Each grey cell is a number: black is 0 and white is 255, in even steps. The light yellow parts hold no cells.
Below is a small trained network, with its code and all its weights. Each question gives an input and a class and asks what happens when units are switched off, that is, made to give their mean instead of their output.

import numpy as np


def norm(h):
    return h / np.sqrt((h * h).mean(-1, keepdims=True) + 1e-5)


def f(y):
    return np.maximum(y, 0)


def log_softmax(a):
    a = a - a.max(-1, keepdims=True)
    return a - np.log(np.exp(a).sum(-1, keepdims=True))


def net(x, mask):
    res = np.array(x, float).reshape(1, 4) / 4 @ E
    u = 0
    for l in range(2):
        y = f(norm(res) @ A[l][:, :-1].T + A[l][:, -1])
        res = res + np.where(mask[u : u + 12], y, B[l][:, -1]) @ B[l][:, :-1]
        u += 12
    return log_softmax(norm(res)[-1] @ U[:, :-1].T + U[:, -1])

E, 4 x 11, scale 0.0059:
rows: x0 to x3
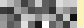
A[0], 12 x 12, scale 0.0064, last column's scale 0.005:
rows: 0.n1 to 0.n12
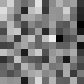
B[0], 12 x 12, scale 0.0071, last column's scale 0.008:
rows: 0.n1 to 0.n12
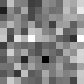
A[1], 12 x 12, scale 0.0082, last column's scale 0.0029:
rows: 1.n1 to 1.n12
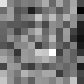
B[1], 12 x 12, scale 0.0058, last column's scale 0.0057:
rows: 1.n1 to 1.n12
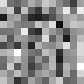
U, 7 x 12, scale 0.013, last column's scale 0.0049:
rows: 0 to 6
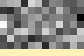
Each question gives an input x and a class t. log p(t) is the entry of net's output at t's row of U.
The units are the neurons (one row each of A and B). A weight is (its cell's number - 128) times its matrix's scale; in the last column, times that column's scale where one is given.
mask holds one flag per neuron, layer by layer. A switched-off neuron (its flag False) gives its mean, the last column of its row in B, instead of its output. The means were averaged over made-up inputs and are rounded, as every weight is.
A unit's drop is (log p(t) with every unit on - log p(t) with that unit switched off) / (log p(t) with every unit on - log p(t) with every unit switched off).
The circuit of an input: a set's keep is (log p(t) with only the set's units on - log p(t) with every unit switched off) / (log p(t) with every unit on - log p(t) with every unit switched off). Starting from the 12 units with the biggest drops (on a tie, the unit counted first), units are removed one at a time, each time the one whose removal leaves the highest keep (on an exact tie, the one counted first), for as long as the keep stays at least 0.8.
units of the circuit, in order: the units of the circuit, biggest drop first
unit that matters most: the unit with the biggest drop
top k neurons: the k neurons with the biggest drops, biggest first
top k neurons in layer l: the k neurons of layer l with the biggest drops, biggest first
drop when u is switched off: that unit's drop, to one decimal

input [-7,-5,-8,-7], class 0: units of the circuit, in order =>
0.n5
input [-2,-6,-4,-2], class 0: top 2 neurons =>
0.n6, 0.n5
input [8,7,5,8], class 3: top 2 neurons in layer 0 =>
0.n6, 0.n2
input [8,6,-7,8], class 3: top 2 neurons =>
0.n2, 1.n1
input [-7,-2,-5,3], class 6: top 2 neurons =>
0.n9, 0.n6
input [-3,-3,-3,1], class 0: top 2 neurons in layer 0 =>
0.n9, 0.n6
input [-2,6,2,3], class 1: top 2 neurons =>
0.n1, 0.n8
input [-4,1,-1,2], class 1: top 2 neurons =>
0.n6, 1.n7
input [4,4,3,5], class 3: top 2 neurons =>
0.n6, 0.n2
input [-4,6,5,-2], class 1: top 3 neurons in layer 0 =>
0.n7, 0.n10, 0.n11
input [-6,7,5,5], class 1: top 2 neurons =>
0.n7, 1.n7
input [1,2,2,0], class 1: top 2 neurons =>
0.n6, 0.n9
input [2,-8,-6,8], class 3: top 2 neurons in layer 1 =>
1.n12, 1.n8
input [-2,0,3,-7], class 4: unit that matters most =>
0.n9
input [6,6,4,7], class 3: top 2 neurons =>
0.n6, 0.n2
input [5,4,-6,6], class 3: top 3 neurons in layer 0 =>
0.n2, 0.n1, 0.n8
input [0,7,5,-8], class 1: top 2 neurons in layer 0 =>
0.n9, 0.n1
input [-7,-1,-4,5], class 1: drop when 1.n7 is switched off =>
0.5
